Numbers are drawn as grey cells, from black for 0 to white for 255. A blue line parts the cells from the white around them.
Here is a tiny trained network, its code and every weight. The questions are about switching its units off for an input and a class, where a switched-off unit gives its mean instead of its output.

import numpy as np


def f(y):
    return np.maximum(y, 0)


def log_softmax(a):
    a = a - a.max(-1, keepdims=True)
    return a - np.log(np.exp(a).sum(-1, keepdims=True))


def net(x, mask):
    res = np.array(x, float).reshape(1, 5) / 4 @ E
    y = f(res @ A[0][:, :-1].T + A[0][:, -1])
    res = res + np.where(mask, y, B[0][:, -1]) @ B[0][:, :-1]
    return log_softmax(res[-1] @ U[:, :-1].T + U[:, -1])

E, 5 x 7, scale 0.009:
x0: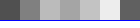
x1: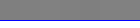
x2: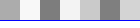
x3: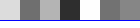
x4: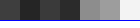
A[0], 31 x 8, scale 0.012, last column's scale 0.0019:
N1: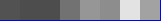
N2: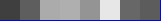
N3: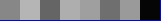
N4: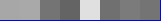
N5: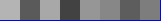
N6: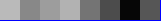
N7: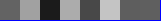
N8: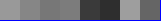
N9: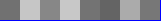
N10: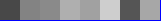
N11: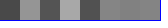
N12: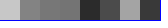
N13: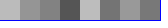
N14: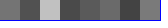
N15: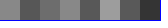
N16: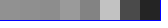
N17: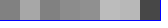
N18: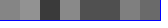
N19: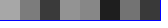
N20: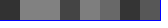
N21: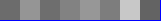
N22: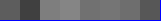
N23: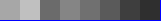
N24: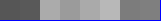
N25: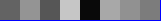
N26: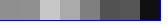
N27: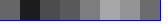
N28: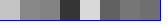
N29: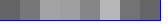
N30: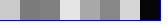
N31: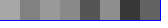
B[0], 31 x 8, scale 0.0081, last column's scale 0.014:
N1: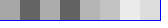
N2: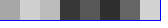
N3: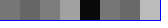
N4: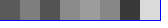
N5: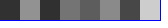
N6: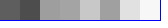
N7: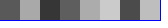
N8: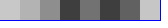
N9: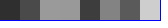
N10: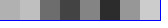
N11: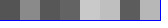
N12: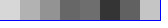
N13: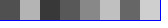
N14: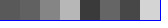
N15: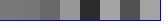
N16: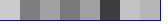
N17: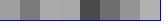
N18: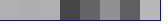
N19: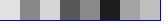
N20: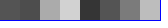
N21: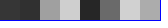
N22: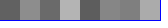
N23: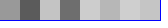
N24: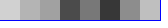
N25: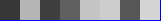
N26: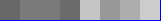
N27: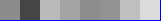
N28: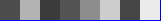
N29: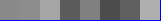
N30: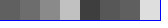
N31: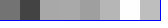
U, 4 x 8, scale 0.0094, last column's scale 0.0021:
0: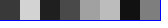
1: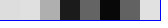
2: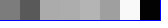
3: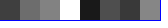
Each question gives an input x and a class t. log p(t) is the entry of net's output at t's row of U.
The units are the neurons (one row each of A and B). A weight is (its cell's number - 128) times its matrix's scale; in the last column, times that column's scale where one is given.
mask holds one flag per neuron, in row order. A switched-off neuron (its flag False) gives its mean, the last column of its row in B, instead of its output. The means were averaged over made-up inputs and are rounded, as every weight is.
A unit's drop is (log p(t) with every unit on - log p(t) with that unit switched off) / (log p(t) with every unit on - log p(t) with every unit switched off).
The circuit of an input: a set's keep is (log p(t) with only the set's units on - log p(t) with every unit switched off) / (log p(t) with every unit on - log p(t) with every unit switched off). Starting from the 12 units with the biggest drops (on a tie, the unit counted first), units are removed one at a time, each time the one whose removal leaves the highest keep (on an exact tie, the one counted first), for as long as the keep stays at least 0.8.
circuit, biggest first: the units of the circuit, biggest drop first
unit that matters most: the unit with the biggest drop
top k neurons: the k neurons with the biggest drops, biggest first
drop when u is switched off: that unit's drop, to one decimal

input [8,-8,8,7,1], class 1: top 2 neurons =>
[N24 N10]
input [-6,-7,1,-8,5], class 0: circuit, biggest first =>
[N25]
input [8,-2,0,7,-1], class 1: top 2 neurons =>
[N24 N2]
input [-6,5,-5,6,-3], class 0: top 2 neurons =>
[N28 N5]
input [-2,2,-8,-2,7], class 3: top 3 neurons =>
[N14 N20 N6]
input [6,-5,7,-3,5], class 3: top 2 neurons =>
[N21 N30]
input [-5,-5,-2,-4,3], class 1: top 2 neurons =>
[N28 N8]
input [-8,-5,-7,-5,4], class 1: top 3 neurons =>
[N8 N12 N18]
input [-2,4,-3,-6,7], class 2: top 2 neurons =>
[N27 N1]
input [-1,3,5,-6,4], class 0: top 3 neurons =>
[N25 N7 N11]
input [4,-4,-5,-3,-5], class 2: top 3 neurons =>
[N31 N6 N30]
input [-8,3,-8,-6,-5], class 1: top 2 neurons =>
[N8 N12]
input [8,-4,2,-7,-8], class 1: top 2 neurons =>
[N2 N10]
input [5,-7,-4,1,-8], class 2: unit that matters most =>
N6
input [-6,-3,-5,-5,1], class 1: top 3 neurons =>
[N8 N12 N28]
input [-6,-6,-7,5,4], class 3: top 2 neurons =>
[N14 N20]
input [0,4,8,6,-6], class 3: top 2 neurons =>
[N30 N3]
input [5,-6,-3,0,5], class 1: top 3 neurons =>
[N2 N6 N24]
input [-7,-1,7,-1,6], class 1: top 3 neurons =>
[N19 N8 N12]
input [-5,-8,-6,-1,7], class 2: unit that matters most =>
N1
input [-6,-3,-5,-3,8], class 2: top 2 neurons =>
[N27 N1]
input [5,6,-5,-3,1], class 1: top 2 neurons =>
[N2 N10]
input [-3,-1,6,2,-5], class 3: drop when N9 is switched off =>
0.5
